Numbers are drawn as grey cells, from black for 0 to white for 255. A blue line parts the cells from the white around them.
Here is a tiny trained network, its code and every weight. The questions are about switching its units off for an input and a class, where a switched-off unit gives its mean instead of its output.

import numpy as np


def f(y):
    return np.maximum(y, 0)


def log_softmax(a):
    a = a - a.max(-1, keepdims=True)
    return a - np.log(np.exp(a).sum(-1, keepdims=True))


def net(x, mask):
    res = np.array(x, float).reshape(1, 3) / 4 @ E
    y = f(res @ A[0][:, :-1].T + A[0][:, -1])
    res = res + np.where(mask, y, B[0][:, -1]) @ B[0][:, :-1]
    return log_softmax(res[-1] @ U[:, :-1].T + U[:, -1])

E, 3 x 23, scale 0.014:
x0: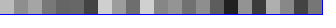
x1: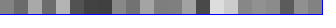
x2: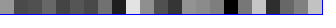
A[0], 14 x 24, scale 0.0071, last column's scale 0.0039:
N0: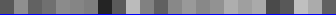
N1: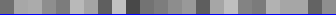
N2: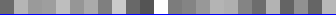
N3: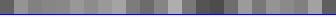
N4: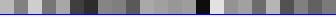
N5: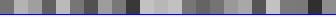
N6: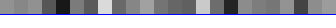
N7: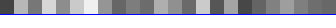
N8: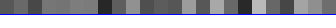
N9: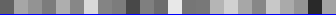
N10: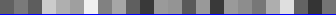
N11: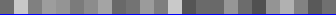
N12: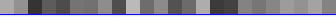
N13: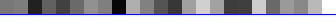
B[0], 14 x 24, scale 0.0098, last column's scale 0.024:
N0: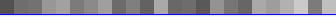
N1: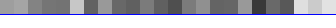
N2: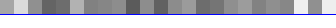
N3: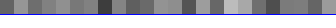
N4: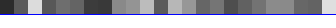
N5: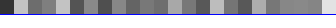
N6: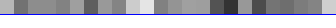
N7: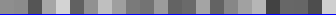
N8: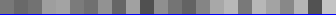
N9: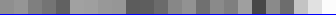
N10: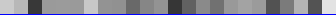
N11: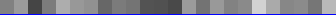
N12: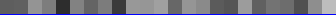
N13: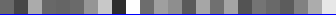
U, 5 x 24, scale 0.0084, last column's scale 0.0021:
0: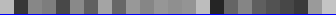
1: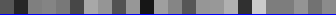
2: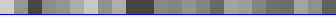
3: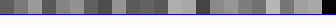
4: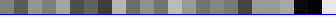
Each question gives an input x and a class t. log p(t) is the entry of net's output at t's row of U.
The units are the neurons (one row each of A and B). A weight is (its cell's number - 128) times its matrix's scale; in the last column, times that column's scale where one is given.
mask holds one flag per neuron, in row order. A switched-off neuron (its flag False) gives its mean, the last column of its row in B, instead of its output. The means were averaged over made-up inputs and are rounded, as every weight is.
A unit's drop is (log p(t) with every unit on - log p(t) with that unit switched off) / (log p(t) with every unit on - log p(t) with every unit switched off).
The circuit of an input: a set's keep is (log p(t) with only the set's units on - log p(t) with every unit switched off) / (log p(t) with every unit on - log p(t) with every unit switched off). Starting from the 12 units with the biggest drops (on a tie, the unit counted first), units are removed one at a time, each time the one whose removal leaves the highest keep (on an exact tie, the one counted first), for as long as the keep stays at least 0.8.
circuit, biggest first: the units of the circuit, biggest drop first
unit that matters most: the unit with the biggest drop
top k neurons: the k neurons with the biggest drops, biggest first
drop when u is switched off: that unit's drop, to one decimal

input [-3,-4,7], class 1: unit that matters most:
N8
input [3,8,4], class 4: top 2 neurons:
N4, N9
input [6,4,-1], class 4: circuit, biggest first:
N9, N1
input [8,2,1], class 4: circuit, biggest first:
N1, N9
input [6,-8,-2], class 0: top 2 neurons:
N6, N12
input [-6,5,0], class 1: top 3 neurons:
N8, N0, N6
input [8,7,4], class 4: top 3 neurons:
N4, N1, N9
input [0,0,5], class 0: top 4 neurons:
N5, N6, N12, N11
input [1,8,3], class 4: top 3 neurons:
N4, N9, N1
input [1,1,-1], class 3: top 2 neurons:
N10, N7
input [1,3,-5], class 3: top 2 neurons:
N4, N5
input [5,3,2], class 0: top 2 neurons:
N6, N5
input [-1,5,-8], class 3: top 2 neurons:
N4, N5
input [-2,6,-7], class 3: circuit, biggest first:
N4
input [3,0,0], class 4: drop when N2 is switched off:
0.1
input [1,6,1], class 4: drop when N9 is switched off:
0.3
